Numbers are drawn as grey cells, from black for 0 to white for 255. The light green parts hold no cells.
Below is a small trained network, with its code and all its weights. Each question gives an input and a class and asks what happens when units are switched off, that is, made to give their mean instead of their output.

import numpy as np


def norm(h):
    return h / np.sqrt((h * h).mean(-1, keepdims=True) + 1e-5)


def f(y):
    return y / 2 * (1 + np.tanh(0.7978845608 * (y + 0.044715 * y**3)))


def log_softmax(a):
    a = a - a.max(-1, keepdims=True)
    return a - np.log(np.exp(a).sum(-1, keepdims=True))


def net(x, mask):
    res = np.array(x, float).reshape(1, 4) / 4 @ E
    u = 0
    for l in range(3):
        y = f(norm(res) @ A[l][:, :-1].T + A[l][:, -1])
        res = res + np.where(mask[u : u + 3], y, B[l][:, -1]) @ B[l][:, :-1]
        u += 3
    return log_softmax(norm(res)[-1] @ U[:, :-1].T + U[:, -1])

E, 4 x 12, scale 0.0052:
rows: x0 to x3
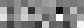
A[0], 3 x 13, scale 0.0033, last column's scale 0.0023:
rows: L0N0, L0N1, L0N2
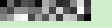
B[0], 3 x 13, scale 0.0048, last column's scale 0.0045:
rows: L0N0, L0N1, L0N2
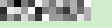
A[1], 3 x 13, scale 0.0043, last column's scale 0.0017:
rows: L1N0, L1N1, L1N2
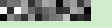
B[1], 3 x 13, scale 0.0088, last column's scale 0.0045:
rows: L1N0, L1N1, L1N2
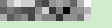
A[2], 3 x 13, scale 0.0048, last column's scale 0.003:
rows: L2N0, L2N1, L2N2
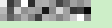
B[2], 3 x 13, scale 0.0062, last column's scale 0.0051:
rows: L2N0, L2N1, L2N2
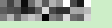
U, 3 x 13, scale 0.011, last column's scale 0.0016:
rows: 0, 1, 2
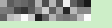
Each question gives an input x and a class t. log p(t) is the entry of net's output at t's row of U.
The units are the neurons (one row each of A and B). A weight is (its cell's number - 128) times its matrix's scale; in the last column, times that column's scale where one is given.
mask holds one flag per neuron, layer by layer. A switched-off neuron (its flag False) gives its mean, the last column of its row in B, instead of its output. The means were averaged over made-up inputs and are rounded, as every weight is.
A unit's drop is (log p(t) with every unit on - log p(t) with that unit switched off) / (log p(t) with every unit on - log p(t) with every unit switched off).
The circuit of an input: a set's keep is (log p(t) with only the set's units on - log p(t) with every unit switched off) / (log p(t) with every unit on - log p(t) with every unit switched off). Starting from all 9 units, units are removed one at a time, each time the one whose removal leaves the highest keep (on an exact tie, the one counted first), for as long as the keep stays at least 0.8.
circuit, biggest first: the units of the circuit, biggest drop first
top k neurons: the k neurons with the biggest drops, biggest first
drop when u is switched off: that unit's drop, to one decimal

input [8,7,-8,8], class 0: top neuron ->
L0N0
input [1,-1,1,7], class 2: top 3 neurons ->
L0N1, L1N1, L2N2
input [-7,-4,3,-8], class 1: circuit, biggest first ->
L2N1, L2N0
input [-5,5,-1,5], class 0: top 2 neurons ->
L0N0, L2N0
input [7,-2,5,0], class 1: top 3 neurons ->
L2N1, L1N0, L0N2
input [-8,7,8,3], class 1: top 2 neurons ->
L1N1, L0N0
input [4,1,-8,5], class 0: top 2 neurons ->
L0N0, L1N1
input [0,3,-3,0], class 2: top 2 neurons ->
L1N0, L1N2
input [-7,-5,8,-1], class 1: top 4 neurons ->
L2N1, L1N0, L0N2, L2N2
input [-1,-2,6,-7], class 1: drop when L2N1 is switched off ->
0.7
